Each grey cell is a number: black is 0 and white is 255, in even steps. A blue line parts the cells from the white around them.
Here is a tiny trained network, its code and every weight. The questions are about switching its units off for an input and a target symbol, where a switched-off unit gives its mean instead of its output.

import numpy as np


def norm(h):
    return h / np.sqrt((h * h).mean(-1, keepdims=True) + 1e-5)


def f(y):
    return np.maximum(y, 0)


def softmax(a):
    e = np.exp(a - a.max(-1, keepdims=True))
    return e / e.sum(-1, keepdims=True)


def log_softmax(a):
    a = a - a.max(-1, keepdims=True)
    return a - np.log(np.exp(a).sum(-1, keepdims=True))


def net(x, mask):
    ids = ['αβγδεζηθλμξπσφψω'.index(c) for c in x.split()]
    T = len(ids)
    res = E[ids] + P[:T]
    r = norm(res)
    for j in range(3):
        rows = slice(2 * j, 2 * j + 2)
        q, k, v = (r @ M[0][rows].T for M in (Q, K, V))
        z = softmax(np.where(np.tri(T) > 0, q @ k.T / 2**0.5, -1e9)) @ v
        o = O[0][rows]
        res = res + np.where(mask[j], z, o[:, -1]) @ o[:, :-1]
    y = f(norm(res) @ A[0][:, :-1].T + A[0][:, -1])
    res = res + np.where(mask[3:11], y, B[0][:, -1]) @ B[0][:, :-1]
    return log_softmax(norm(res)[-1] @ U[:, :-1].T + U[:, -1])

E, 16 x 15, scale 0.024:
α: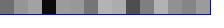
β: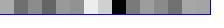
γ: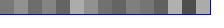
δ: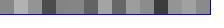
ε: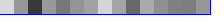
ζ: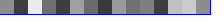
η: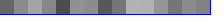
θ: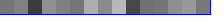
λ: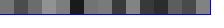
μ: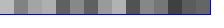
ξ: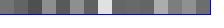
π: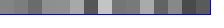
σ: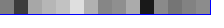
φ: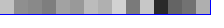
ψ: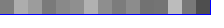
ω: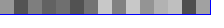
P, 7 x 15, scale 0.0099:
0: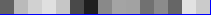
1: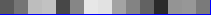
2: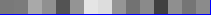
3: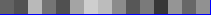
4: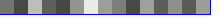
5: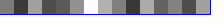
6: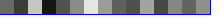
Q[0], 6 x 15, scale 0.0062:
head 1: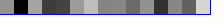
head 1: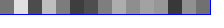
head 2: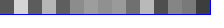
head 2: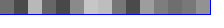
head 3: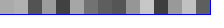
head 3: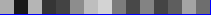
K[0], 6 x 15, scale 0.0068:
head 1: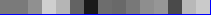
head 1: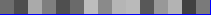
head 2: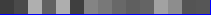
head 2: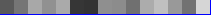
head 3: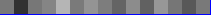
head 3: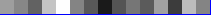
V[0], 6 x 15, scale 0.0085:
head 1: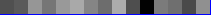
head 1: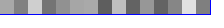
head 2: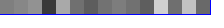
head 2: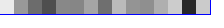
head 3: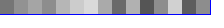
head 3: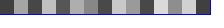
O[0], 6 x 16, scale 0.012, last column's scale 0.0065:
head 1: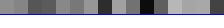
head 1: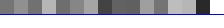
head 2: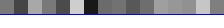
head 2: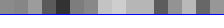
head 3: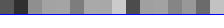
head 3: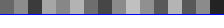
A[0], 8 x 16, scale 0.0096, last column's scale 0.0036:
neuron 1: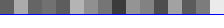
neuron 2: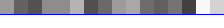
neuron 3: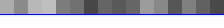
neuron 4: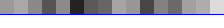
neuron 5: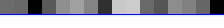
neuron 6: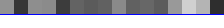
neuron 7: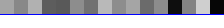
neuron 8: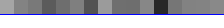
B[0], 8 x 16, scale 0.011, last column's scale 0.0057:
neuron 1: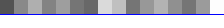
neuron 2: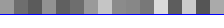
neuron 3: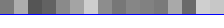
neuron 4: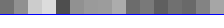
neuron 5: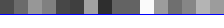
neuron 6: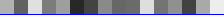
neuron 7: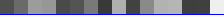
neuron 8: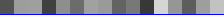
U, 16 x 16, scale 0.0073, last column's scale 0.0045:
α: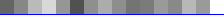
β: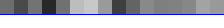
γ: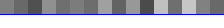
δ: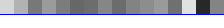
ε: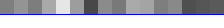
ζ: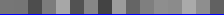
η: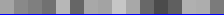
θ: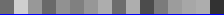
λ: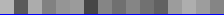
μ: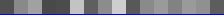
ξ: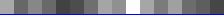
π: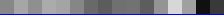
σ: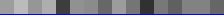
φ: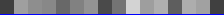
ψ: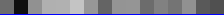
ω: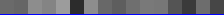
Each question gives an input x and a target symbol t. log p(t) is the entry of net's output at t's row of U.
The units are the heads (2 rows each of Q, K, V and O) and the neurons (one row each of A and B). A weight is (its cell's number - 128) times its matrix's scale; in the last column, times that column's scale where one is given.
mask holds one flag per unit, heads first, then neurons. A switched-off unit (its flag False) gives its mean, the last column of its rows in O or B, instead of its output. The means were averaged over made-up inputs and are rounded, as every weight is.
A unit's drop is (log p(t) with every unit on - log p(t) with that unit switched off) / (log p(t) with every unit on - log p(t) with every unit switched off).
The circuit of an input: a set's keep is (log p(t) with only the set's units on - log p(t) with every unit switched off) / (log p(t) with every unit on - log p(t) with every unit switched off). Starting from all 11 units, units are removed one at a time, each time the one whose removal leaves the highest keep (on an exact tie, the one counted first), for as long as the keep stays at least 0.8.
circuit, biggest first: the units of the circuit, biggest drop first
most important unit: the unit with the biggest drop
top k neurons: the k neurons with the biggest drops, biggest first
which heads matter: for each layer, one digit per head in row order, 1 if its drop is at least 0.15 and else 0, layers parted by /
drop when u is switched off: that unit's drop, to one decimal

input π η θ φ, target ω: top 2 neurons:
(neuron 7; neuron 1)
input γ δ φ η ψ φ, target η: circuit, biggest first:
(head 2; head 1)
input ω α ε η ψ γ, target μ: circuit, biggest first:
(head 1; head 2; neuron 7)
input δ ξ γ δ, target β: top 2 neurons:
(neuron 3; neuron 6)
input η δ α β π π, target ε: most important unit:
head 1
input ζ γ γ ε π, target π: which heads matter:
100
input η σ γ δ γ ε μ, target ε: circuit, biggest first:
(head 3; head 2)
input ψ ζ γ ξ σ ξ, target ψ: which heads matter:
001
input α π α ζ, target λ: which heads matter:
010
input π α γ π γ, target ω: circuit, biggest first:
(head 1; head 2; neuron 7)
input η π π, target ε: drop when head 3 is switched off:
0.4
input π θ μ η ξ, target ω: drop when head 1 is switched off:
0.5
